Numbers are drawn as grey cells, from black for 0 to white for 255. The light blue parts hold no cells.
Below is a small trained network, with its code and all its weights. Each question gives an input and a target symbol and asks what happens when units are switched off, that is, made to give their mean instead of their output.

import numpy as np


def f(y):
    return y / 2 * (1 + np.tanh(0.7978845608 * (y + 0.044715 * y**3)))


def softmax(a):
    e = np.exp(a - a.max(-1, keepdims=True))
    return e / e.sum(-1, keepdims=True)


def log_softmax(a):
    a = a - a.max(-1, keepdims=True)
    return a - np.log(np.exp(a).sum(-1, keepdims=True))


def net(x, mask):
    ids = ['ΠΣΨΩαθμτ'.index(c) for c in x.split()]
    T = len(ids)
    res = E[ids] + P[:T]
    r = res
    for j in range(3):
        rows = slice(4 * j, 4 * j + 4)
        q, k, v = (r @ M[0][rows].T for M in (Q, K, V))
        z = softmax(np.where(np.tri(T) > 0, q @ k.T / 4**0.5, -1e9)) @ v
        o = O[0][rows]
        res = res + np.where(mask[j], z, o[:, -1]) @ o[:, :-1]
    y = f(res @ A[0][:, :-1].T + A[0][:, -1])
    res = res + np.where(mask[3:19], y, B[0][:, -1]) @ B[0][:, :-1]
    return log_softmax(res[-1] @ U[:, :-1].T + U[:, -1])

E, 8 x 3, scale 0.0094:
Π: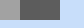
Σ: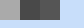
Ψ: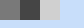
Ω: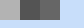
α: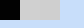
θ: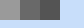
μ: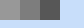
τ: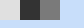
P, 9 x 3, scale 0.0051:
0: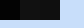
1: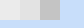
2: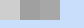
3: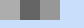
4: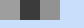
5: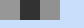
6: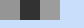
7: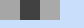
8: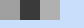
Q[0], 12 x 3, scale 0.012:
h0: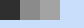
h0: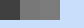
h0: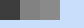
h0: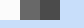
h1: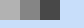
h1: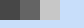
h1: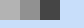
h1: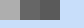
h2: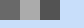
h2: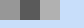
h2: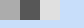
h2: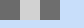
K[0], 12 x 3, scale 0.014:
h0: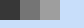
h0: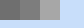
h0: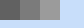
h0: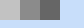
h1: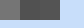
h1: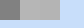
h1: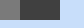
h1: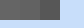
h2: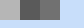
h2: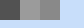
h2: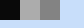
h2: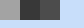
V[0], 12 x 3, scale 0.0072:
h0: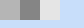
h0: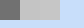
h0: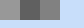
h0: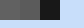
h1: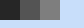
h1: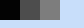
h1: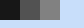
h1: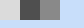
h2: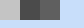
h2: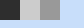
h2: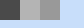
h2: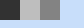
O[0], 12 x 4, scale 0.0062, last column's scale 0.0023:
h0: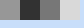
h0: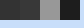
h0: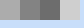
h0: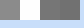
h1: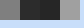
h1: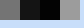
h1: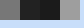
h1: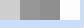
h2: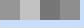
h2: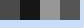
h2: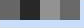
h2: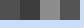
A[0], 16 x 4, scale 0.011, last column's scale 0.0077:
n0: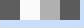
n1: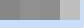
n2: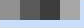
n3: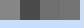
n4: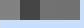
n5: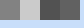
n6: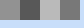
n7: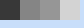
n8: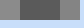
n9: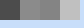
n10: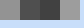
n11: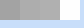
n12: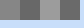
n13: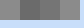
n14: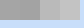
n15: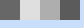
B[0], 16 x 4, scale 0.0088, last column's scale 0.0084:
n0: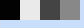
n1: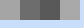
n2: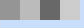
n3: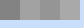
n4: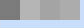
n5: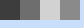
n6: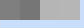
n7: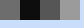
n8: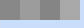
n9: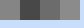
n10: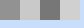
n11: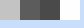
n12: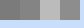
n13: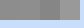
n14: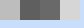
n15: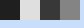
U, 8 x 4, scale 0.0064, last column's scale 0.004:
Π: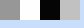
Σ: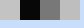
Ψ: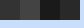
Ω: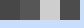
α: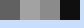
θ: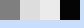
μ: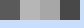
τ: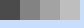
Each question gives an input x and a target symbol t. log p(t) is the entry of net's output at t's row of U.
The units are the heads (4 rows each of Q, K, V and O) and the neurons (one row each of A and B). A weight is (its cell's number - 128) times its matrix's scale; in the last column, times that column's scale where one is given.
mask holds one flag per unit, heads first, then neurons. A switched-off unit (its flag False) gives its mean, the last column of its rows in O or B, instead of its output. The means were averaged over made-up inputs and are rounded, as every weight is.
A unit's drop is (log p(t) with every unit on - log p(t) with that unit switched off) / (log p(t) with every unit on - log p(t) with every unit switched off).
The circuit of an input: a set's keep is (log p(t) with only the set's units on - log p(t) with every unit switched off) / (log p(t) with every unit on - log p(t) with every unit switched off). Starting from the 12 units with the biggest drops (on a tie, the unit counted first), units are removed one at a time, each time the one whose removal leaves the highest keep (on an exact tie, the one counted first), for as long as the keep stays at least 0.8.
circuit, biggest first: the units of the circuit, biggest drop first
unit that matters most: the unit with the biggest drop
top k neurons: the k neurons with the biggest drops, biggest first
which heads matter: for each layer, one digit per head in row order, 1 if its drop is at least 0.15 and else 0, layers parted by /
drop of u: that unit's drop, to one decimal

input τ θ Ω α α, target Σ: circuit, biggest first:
[n7; h0]
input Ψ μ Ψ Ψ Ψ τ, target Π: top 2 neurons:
[n10; n2]
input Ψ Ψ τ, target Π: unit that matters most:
h1
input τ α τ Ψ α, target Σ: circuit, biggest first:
[h0; n7]
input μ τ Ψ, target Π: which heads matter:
011
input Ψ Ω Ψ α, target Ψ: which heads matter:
000
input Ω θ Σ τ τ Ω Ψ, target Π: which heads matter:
111
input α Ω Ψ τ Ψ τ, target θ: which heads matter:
001
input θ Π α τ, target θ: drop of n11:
0.2
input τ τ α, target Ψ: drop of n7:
0.3
